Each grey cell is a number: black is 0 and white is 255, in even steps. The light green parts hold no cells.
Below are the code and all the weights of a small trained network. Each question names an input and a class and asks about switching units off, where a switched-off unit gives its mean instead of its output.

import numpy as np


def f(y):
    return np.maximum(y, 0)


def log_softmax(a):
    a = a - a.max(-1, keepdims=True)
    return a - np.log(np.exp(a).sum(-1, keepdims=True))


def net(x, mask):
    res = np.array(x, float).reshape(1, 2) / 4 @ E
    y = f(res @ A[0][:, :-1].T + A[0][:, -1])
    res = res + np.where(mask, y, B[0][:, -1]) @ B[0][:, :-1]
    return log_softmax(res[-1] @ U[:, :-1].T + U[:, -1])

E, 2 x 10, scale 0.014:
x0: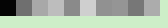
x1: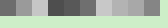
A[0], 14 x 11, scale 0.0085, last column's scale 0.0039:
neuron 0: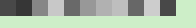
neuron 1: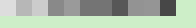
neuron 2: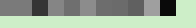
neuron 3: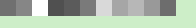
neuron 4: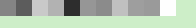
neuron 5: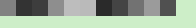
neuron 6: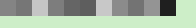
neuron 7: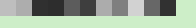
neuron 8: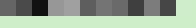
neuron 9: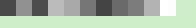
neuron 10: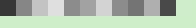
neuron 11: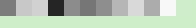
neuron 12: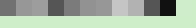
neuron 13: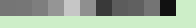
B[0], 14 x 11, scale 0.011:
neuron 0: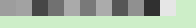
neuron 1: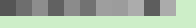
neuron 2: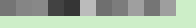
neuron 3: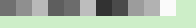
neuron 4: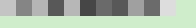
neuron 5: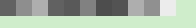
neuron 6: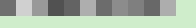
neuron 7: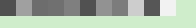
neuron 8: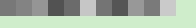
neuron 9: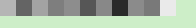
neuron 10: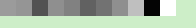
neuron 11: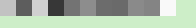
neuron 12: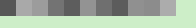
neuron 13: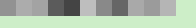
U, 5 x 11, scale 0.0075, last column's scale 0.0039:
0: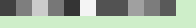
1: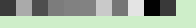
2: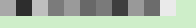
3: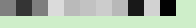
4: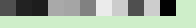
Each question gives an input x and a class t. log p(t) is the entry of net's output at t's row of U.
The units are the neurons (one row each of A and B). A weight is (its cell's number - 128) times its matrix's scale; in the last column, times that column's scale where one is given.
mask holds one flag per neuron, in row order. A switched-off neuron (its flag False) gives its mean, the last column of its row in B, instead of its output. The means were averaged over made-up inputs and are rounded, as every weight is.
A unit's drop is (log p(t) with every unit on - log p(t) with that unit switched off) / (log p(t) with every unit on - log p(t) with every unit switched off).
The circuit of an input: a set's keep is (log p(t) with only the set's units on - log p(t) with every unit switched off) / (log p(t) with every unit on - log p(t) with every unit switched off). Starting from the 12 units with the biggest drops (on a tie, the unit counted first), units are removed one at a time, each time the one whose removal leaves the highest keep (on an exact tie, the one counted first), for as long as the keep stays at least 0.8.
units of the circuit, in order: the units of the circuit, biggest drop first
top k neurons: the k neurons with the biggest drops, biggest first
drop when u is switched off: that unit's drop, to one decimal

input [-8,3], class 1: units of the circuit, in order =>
[neuron 7]
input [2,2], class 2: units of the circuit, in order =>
[neuron 7; neuron 4; neuron 5]
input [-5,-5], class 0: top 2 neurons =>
[neuron 10; neuron 0]
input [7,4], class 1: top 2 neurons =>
[neuron 10; neuron 0]
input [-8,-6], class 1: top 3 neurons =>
[neuron 7; neuron 3; neuron 11]
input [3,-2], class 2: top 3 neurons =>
[neuron 7; neuron 9; neuron 6]
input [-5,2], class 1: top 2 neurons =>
[neuron 7; neuron 9]
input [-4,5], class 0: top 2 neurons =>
[neuron 3; neuron 10]
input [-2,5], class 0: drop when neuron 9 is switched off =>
0.1
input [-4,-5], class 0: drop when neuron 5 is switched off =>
0.1
